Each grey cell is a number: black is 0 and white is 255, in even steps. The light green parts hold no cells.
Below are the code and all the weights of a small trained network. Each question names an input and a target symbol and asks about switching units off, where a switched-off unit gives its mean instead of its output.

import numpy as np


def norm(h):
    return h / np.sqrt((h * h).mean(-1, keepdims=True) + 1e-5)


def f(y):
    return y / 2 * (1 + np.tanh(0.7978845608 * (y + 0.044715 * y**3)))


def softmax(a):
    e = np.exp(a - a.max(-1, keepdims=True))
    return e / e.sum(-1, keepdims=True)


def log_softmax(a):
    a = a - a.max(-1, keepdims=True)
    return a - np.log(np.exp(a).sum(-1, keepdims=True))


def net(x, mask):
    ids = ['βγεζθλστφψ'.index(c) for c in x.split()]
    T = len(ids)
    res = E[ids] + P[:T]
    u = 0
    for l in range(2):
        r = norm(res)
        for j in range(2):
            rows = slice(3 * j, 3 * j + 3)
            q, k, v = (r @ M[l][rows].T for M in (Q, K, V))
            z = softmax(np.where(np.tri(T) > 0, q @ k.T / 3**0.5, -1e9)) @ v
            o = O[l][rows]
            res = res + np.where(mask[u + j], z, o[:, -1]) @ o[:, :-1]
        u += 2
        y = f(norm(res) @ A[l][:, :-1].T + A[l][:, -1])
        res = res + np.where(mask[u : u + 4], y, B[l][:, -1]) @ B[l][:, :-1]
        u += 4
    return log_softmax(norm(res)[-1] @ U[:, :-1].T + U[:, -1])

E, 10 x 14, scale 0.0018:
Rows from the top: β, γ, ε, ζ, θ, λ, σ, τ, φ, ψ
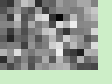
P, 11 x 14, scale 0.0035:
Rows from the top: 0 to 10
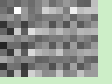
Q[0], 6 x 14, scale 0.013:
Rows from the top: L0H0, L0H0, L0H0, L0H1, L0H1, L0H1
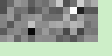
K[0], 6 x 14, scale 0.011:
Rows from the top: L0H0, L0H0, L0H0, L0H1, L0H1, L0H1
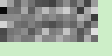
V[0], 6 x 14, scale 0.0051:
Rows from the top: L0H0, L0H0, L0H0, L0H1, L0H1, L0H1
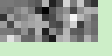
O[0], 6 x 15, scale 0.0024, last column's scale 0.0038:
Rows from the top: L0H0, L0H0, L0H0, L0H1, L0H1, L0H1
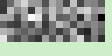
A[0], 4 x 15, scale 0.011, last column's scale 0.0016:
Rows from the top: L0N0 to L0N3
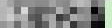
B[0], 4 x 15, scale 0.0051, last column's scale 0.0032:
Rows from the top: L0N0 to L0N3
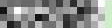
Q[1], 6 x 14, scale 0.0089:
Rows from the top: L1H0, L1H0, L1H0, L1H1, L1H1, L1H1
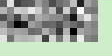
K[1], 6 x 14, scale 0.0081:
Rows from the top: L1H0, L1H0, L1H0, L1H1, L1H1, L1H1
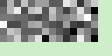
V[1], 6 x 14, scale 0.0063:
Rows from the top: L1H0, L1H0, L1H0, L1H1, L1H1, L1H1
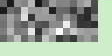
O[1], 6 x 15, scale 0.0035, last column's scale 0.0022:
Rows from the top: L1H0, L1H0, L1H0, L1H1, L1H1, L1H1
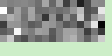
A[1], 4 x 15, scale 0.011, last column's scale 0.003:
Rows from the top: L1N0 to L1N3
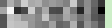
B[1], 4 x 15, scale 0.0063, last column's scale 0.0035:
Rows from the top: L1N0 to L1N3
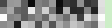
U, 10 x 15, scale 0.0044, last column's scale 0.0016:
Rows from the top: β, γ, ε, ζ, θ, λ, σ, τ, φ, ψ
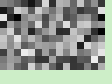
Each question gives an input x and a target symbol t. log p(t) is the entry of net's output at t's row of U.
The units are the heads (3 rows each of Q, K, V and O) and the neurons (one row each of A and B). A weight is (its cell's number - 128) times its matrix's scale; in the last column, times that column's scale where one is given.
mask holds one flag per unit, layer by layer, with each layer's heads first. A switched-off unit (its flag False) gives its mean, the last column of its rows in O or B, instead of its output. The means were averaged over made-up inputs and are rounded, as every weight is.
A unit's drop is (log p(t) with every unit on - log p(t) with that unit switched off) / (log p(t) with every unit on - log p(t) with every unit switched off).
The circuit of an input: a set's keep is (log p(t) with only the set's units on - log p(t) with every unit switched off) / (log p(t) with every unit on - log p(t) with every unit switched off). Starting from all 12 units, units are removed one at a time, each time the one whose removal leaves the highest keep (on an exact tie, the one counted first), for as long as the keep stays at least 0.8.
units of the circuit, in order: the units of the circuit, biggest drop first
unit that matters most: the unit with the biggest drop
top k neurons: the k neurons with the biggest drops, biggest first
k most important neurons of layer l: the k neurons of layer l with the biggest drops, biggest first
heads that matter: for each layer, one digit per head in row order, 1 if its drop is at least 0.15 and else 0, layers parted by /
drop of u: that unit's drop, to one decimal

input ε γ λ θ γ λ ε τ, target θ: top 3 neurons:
L1N0, L1N3, L1N2
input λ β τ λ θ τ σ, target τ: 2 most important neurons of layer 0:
L0N3, L0N0
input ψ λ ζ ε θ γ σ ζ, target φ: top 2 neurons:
L0N0, L0N2
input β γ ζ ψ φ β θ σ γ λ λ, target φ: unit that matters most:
L0H1
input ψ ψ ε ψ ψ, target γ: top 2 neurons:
L0N0, L0N3
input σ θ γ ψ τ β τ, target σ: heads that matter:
00 / 01
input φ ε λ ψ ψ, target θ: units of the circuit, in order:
L1N0, L0H0, L1N3
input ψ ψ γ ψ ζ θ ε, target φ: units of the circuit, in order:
L1H1, L1H0, L0N3, L0H1
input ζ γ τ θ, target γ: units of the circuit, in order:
L0H1, L1H1, L0N0, L0N3
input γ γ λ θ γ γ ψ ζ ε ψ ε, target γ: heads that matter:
11 / 10
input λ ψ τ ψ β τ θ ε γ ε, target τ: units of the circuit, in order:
L0N3, L1N3, L0H0
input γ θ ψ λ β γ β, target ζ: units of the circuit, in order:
L1H0, L0H0
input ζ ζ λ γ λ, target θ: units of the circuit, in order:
L1N0, L0H0, L1N3
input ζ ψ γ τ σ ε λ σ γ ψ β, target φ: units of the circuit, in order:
L0H1, L0N2
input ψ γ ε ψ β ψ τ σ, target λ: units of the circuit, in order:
L0H1, L1H0, L0H0
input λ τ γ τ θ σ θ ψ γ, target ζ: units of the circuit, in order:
L0H0
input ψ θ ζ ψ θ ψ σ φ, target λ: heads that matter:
01 / 10
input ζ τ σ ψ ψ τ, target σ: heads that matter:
10 / 00
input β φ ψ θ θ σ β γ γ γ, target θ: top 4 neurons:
L0N0, L1N0, L0N3, L1N3
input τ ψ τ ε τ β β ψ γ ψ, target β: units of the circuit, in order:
L0H0
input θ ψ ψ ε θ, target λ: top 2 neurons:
L0N1, L0N3
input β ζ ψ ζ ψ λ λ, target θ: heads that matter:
10 / 00
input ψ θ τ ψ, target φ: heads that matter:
00 / 11
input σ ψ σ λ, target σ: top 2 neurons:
L0N0, L1N2
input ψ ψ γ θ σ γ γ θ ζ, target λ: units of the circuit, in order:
L0N1, L1H0
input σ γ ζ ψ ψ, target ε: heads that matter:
11 / 00
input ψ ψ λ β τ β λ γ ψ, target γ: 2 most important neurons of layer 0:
L0N1, L0N3
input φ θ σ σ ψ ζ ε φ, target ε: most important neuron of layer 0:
L0N0
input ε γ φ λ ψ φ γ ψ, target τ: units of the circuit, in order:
L0H0, L1N3
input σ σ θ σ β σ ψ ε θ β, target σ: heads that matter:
00 / 01
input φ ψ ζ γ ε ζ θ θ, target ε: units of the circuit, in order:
L0H1, L0N0, L0H0, L1H1
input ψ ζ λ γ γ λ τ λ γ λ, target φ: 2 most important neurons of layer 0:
L0N3, L0N1
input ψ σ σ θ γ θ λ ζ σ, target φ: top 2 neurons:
L0N2, L0N0
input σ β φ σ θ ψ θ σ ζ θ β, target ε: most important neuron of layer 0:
L0N0
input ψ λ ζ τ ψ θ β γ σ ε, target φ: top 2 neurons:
L0N3, L0N1
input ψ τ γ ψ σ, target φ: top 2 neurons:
L0N0, L0N2
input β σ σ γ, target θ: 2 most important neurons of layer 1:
L1N0, L1N3
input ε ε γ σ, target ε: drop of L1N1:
0.0
